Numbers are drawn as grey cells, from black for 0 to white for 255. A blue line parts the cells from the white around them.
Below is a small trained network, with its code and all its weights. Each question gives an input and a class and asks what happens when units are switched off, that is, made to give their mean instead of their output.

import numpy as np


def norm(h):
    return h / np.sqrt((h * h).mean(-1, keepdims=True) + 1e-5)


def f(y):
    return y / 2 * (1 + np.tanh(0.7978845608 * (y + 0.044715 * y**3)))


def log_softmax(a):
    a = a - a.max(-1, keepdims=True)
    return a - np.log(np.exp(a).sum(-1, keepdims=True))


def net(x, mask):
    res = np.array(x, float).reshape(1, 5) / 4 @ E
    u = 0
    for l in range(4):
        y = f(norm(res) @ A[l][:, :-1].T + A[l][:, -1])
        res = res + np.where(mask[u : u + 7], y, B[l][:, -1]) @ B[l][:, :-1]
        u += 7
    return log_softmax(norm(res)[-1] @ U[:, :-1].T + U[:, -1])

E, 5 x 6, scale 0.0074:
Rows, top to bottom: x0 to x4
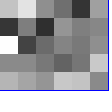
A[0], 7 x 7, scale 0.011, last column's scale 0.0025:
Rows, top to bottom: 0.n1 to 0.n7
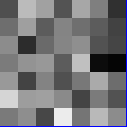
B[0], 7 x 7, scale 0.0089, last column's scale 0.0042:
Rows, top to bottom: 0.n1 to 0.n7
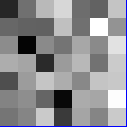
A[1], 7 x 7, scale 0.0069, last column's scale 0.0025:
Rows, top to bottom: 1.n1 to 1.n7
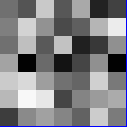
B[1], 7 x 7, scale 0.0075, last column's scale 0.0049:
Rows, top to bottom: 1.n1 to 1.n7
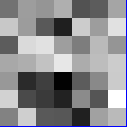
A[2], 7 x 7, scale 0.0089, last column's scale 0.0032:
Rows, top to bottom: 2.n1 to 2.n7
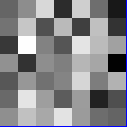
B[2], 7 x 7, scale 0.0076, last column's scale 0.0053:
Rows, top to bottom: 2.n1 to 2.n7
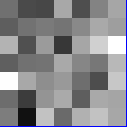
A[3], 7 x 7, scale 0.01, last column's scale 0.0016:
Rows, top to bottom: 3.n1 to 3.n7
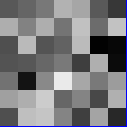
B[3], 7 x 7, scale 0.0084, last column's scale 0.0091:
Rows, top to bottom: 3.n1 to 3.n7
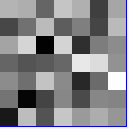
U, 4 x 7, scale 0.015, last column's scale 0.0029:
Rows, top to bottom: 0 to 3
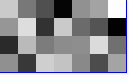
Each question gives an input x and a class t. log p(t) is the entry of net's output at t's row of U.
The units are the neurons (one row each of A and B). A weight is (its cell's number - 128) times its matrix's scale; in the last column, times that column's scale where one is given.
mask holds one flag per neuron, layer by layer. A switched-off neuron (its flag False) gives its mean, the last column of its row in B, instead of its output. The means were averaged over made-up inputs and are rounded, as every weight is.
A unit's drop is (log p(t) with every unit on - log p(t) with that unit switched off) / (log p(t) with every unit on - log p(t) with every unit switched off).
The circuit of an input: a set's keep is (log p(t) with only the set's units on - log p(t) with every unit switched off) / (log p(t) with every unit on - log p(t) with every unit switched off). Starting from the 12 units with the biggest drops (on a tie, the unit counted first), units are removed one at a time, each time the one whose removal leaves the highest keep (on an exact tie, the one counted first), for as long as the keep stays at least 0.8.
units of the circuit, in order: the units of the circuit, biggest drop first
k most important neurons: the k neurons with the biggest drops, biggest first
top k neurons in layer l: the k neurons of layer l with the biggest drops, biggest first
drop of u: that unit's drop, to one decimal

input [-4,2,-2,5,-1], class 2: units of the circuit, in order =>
1.n6
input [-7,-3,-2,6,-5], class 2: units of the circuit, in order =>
0.n5, 1.n6
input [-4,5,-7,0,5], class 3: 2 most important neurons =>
2.n5, 0.n5
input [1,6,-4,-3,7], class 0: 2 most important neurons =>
2.n3, 0.n7
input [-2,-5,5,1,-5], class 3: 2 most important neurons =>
0.n3, 1.n4
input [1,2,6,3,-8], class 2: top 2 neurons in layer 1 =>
1.n6, 1.n4
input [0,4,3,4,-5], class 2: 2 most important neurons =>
0.n6, 1.n6
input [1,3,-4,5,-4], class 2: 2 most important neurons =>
0.n6, 0.n1
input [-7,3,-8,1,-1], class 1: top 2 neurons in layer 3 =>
3.n3, 3.n1
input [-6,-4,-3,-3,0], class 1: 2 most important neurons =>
0.n4, 3.n3
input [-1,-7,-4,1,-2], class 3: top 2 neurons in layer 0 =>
0.n1, 0.n4
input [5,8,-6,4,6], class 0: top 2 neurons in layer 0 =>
0.n7, 0.n5
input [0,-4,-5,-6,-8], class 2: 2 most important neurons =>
1.n3, 3.n7
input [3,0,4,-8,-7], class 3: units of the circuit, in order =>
1.n4
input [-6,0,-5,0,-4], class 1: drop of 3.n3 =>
0.2
